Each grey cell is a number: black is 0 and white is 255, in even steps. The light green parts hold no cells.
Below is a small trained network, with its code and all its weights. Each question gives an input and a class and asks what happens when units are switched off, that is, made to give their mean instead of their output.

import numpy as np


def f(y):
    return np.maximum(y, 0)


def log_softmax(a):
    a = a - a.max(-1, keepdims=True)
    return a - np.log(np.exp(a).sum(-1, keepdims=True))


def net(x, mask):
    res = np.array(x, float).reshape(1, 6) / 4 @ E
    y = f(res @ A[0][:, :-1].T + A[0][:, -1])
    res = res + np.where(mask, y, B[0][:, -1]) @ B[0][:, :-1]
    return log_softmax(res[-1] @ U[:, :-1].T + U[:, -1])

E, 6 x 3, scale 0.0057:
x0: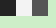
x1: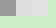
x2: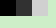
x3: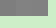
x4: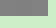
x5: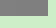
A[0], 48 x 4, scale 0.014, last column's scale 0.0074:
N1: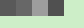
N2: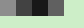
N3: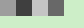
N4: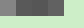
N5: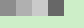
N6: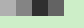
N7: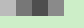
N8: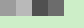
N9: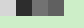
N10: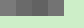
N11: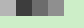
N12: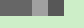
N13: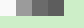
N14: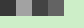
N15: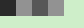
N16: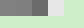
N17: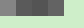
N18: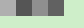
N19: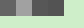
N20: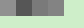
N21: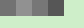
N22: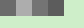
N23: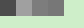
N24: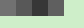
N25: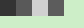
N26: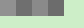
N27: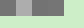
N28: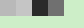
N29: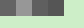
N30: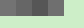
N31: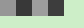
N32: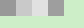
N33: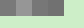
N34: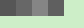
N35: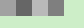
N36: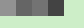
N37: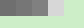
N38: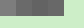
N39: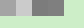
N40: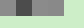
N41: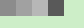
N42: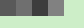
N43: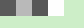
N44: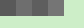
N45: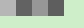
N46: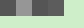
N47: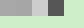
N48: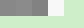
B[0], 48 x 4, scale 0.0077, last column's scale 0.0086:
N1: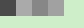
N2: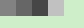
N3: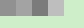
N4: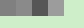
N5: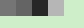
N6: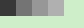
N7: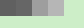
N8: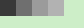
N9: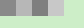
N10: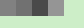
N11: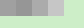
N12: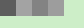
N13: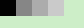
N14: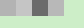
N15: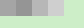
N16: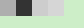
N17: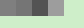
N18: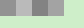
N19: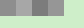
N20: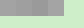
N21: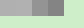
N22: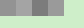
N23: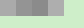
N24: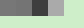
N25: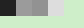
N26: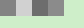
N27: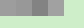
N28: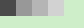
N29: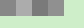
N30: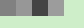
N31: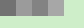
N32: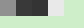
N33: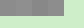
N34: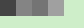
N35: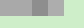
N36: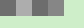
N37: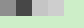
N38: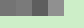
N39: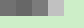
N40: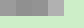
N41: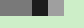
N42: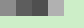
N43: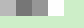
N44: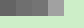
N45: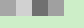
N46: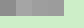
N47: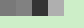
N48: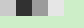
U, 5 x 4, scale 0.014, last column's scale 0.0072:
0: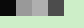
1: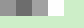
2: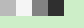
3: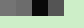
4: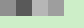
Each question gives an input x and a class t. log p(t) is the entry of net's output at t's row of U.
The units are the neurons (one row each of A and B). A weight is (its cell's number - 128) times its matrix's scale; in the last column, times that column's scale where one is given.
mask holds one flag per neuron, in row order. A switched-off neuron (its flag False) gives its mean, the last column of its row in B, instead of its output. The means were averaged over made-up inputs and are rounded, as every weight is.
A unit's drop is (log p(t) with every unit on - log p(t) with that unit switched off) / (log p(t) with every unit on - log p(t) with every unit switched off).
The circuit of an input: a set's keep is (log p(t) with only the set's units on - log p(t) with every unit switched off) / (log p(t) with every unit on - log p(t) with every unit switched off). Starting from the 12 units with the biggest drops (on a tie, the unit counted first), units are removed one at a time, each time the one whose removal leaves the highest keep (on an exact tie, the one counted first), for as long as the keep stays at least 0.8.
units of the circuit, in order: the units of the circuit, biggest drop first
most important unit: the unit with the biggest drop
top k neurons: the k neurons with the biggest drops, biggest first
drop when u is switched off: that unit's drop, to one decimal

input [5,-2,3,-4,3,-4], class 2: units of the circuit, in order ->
N14, N13
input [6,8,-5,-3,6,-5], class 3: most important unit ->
N32
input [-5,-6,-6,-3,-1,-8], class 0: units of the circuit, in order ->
N13, N6
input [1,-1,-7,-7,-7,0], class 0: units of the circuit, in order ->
N13, N28
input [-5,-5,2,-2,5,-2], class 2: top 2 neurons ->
N9, N32
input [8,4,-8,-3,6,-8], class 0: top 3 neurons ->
N8, N28, N13
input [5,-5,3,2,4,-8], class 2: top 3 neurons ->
N14, N32, N15
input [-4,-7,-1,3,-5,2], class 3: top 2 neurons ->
N2, N24
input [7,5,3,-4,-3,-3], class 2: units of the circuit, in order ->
N14, N13
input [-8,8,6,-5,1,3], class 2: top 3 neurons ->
N35, N3, N45
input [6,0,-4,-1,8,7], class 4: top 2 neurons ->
N8, N9
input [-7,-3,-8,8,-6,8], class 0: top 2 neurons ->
N13, N6
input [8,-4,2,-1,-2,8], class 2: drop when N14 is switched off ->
0.2
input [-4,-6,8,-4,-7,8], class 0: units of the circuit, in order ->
N25
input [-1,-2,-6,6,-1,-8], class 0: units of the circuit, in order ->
N13, N28
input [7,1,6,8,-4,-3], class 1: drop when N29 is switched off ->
-0.1
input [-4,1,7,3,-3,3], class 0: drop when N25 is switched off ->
0.5
